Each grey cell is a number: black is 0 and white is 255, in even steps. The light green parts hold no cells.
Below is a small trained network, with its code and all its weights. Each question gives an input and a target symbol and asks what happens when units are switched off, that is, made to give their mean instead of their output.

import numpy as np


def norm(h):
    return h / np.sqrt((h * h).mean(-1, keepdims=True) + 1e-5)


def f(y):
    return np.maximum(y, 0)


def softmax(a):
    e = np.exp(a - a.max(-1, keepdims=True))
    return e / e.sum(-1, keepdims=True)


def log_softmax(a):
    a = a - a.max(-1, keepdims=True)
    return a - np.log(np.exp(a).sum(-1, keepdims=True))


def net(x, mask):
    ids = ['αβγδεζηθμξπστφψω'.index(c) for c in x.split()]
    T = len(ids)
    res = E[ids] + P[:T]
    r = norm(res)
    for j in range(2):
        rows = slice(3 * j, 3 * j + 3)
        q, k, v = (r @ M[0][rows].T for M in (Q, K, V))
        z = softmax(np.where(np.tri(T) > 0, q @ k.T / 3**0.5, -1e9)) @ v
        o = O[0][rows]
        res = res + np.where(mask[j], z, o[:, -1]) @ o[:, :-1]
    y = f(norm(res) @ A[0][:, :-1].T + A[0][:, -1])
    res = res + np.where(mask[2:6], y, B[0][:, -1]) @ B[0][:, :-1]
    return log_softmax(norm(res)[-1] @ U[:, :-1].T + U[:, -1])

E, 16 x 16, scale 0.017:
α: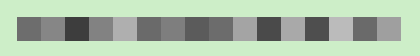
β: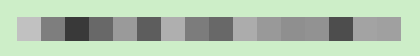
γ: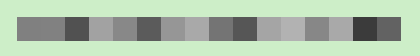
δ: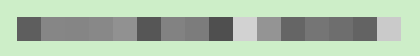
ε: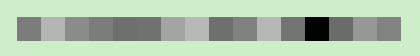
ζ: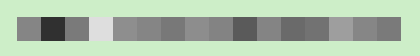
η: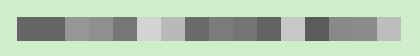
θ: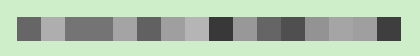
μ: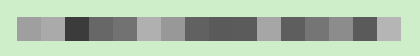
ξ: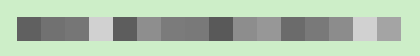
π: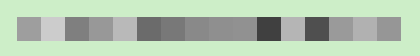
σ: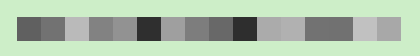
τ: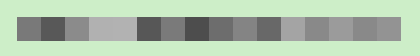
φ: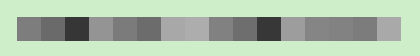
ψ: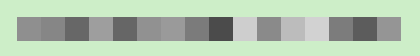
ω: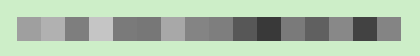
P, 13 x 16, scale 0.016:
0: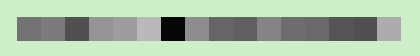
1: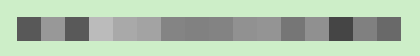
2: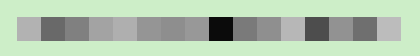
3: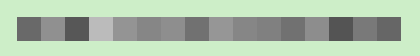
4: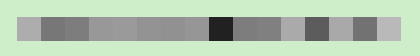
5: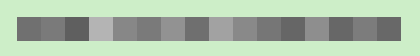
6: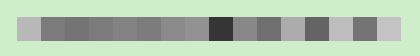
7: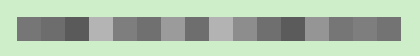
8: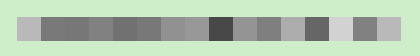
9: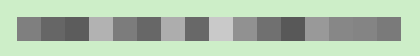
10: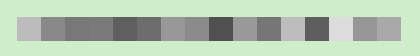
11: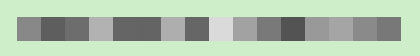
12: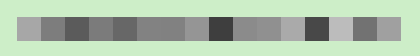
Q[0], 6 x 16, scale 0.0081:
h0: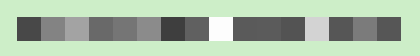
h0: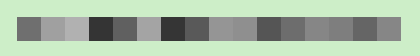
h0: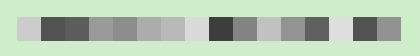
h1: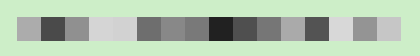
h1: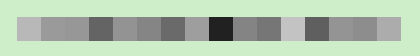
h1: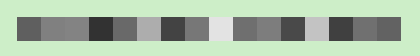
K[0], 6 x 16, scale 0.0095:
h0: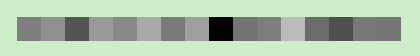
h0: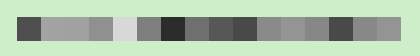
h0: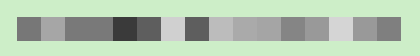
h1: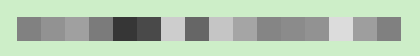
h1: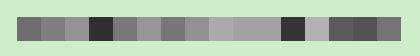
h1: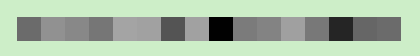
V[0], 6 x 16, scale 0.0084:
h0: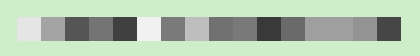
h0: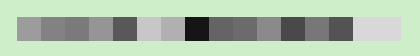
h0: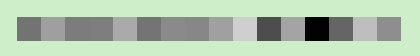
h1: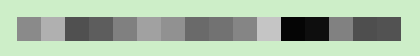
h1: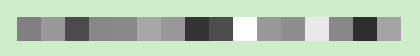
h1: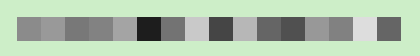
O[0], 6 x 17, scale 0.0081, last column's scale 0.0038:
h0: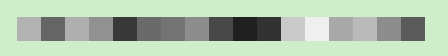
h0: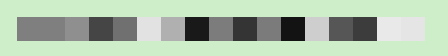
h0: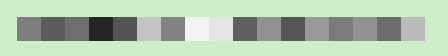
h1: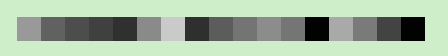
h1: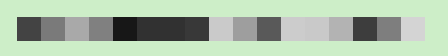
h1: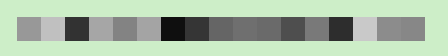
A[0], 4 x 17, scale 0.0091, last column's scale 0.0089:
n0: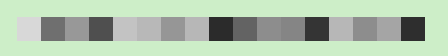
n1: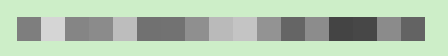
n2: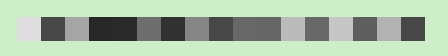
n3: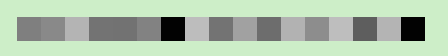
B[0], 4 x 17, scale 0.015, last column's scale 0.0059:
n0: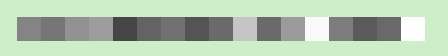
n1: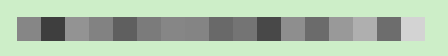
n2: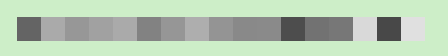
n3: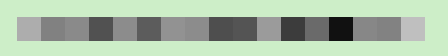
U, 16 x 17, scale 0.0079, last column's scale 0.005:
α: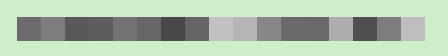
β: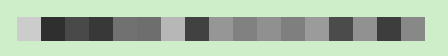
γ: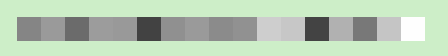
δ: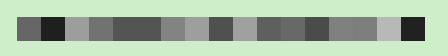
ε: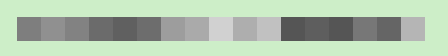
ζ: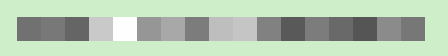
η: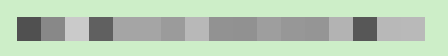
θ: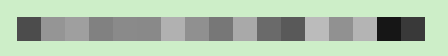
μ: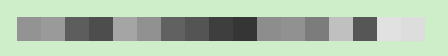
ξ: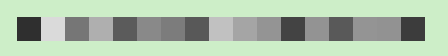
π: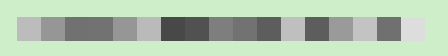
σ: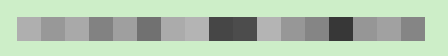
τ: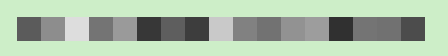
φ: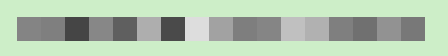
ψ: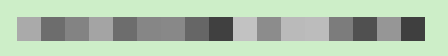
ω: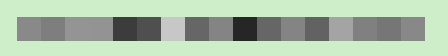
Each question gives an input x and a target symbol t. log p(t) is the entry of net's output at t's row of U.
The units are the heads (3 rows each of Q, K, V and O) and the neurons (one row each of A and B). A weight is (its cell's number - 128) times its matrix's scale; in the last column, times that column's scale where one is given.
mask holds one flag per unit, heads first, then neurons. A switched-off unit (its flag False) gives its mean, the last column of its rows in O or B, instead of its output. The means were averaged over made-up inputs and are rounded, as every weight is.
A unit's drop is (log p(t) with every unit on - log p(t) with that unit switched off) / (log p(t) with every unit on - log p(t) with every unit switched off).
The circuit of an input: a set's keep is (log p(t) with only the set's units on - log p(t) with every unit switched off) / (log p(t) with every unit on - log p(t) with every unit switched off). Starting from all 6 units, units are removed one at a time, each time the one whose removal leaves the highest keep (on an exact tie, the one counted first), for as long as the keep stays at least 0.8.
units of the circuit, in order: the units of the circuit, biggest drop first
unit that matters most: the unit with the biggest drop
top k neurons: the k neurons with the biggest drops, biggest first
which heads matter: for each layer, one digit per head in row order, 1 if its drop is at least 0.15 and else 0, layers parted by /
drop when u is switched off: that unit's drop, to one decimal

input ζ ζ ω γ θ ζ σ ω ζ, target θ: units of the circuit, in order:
n2
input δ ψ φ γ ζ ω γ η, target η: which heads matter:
01
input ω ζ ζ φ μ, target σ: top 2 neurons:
n3; n2
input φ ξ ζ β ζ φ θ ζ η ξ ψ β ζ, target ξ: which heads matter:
11
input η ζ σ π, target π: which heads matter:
01
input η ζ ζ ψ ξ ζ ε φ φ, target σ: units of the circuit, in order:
n3; h1
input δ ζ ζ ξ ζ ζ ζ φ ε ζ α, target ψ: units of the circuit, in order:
h1; n0
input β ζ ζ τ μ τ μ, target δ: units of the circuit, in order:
n1; h0; h1
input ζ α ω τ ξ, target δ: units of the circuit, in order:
n1; h0; h1; n3
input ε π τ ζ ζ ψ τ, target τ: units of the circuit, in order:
h1; n3
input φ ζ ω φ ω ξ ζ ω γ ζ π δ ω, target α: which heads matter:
11
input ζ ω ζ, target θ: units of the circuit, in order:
n2; h1
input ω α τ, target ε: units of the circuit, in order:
h1; h0; n2
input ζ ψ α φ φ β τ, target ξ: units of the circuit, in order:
n2; h1
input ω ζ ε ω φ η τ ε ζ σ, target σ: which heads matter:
01
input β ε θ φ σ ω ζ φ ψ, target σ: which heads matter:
00
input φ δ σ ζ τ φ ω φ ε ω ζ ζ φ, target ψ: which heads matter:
01
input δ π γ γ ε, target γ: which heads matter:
10
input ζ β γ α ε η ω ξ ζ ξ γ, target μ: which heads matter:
10
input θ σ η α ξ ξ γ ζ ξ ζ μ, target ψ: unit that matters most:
n0
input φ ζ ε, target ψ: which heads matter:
00
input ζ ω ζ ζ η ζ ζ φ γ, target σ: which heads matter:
01
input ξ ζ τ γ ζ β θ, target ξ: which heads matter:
11
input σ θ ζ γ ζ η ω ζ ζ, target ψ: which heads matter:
01
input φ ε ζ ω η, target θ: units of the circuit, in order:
n2; h0
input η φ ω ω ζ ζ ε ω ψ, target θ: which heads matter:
01
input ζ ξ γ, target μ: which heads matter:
11
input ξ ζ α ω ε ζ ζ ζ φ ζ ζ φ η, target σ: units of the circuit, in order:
h1; n3
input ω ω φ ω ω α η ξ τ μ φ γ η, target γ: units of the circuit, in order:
h0
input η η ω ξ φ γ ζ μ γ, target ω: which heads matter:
11
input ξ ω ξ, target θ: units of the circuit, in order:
n2; h1
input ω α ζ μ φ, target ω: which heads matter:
11
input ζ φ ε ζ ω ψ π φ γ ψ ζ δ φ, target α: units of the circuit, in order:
h0; h1
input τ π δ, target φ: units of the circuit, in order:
h0
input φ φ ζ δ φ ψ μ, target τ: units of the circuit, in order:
h1
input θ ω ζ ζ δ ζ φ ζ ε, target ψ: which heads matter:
00
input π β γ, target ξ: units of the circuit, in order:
h1; n2
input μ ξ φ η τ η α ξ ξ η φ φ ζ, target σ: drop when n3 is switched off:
0.4
